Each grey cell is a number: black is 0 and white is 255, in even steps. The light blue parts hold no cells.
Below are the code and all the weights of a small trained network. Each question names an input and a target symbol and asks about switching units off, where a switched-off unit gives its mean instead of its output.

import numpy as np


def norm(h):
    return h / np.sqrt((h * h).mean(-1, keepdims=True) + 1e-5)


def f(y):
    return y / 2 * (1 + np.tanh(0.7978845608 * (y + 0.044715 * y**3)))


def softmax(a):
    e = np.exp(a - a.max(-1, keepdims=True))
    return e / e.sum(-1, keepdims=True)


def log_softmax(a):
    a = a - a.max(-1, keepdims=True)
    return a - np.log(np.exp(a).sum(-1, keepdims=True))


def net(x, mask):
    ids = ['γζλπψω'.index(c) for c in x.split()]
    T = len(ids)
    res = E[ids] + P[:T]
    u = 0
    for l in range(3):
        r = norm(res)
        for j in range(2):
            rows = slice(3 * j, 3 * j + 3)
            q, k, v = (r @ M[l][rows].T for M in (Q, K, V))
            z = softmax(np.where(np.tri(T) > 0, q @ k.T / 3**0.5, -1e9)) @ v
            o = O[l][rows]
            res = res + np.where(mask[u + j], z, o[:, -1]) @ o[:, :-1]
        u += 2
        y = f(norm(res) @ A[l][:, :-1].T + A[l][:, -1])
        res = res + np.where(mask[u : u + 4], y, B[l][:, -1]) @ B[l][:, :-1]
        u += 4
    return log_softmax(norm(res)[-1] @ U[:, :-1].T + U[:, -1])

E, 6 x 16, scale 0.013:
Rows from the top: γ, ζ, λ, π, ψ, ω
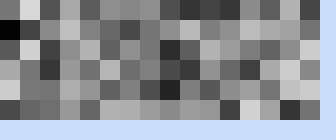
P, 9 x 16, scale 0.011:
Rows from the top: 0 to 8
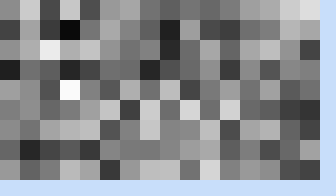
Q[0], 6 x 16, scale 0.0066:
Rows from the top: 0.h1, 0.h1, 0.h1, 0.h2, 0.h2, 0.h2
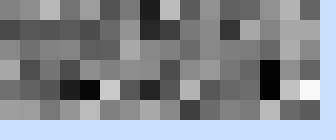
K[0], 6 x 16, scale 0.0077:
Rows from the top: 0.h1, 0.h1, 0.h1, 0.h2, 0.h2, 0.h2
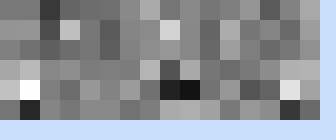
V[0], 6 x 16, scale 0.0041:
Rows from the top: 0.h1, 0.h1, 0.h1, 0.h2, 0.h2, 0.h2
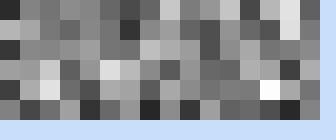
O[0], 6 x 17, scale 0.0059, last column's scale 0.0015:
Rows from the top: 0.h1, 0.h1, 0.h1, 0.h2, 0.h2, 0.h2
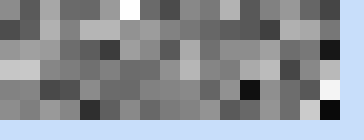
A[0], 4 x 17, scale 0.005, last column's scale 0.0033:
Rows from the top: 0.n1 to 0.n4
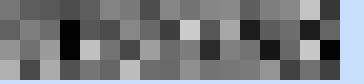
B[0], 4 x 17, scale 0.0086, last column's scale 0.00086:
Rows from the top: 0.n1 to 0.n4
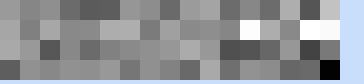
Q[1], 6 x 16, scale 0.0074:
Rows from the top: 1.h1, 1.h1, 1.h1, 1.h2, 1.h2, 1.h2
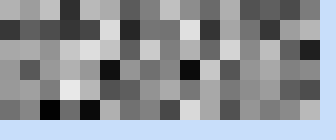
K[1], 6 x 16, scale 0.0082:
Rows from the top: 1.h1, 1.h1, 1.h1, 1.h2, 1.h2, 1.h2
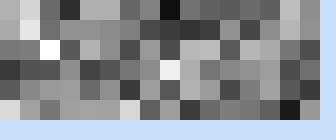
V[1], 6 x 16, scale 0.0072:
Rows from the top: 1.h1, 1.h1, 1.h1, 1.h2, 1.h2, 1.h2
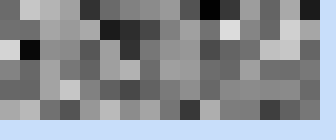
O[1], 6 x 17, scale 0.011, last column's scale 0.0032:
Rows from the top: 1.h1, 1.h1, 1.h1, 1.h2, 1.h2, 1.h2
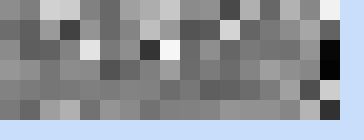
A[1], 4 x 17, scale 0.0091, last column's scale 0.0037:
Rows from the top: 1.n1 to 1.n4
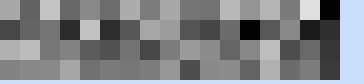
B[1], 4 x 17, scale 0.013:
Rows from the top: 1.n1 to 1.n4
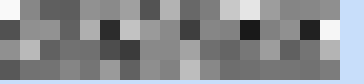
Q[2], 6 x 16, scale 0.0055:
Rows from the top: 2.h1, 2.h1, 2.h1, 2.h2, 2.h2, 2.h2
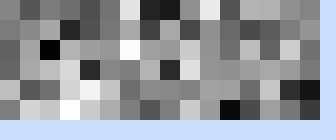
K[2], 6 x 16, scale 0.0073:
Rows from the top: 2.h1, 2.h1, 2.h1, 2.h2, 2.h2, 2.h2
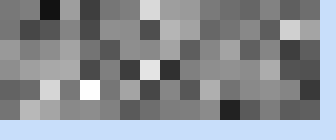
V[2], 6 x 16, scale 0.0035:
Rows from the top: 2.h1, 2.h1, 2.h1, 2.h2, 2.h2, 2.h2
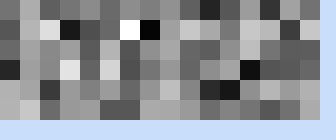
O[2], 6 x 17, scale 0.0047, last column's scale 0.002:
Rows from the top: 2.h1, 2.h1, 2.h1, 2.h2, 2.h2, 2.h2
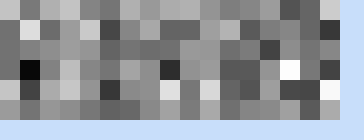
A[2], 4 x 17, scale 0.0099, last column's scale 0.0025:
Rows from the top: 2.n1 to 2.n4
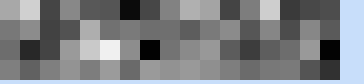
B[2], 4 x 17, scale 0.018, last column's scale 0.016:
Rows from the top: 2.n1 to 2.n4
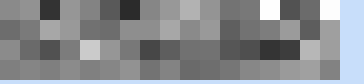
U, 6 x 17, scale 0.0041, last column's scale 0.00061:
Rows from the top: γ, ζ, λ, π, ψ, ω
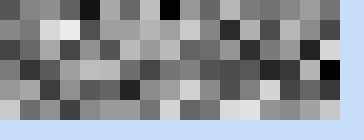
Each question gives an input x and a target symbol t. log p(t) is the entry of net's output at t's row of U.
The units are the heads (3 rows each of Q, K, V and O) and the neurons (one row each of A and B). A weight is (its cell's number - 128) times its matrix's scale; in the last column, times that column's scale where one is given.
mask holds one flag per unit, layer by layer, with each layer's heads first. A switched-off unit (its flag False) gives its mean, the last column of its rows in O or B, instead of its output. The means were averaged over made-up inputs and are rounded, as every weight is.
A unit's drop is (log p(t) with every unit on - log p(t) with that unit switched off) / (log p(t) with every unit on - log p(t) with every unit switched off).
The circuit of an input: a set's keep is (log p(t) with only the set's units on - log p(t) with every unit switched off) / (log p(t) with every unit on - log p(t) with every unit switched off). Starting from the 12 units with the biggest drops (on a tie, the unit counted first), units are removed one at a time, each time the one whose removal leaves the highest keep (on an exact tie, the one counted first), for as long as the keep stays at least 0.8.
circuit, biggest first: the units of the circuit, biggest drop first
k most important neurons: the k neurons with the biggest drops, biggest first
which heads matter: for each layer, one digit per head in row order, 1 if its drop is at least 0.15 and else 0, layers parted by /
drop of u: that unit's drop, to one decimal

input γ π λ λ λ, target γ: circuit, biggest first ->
(1.h1; 2.n1)
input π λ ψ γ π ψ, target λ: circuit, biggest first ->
(1.h1; 2.n1)
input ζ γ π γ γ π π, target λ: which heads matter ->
00 / 00 / 00
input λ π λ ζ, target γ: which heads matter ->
00 / 10 / 00
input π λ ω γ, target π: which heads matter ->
00 / 00 / 00
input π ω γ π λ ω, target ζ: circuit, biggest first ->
(2.n1; 1.h1)
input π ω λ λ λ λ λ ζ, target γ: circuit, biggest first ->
(1.h1; 2.n1)
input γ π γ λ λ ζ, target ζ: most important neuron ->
(2.n1)
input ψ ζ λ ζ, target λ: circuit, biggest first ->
(1.h1; 2.n1)
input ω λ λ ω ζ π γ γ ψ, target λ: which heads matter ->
01 / 01 / 00
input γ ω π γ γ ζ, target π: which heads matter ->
00 / 00 / 00
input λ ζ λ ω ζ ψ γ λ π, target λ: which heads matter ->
01 / 00 / 00
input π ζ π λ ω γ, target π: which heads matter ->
00 / 10 / 00
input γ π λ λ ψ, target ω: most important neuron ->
(1.n1)
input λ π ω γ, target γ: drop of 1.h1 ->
0.3
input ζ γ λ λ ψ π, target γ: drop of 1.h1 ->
0.7
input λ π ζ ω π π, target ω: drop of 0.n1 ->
0.0
